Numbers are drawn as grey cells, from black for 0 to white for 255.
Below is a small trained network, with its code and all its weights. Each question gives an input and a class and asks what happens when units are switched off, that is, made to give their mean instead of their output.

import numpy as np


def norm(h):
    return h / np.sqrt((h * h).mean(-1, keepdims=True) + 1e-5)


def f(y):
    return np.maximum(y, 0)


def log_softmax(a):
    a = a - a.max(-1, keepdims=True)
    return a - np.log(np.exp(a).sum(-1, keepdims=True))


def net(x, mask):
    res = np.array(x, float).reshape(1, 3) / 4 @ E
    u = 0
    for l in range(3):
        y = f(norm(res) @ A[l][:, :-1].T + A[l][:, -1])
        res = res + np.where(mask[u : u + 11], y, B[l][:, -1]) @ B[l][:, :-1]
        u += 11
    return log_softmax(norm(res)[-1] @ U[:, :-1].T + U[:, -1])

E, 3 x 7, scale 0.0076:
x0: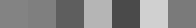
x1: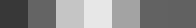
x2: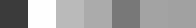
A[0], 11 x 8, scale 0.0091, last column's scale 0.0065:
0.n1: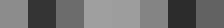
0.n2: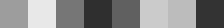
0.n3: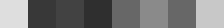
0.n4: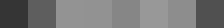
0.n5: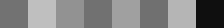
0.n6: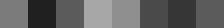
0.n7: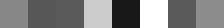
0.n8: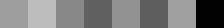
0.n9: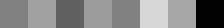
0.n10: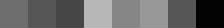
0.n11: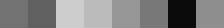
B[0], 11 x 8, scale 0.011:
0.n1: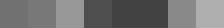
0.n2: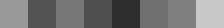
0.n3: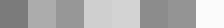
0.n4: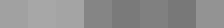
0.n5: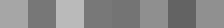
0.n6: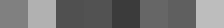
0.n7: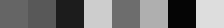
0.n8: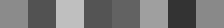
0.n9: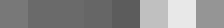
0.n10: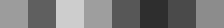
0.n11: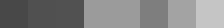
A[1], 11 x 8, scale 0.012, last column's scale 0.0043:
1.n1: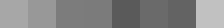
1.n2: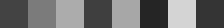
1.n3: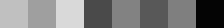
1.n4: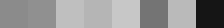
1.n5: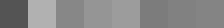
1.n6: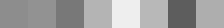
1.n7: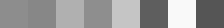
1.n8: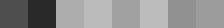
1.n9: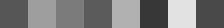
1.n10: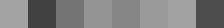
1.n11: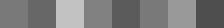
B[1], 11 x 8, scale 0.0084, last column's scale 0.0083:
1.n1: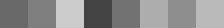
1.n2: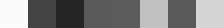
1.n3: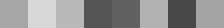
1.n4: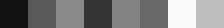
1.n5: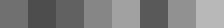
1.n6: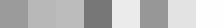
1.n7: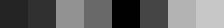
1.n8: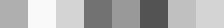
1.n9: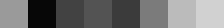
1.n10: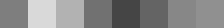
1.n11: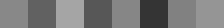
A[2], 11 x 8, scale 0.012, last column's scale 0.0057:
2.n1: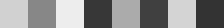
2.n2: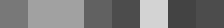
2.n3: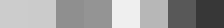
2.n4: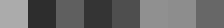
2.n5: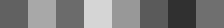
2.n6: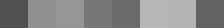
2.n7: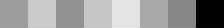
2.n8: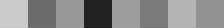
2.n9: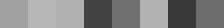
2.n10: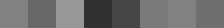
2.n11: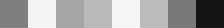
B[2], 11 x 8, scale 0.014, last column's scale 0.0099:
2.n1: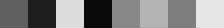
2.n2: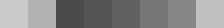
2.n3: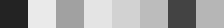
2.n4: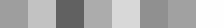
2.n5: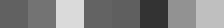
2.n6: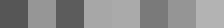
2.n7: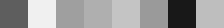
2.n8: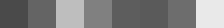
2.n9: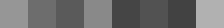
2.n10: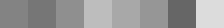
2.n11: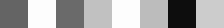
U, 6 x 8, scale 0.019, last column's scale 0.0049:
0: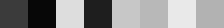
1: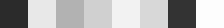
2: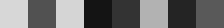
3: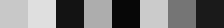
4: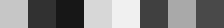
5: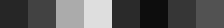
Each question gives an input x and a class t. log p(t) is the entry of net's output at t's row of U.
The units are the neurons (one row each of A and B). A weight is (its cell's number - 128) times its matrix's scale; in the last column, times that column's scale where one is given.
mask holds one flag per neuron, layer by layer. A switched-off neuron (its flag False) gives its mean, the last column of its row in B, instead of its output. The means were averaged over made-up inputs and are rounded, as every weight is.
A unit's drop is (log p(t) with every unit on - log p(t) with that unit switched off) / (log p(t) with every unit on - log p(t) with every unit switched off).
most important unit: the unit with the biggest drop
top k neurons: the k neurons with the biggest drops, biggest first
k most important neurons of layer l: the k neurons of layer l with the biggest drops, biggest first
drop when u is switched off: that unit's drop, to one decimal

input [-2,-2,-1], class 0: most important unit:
0.n7
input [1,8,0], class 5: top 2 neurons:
[0.n3; 1.n6]
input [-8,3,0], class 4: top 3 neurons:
[0.n7; 0.n3; 1.n2]
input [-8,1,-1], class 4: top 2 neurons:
[0.n7; 0.n3]
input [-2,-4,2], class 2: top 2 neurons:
[0.n7; 0.n2]
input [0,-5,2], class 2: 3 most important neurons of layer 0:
[0.n2; 0.n7; 0.n11]
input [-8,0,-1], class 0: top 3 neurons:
[0.n7; 0.n2; 0.n1]
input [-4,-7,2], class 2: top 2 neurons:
[0.n2; 0.n7]
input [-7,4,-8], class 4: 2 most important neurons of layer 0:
[0.n7; 0.n6]
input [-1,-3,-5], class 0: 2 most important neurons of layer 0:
[0.n7; 0.n3]
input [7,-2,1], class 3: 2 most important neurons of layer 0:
[0.n2; 0.n3]
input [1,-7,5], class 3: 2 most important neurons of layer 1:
[1.n6; 1.n8]
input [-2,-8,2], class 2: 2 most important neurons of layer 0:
[0.n2; 0.n7]
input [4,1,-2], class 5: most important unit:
0.n1
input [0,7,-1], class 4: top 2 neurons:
[0.n7; 0.n6]
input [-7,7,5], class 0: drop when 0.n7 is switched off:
1.1
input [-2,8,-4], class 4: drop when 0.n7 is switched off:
1.0
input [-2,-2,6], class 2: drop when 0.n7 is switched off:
0.3
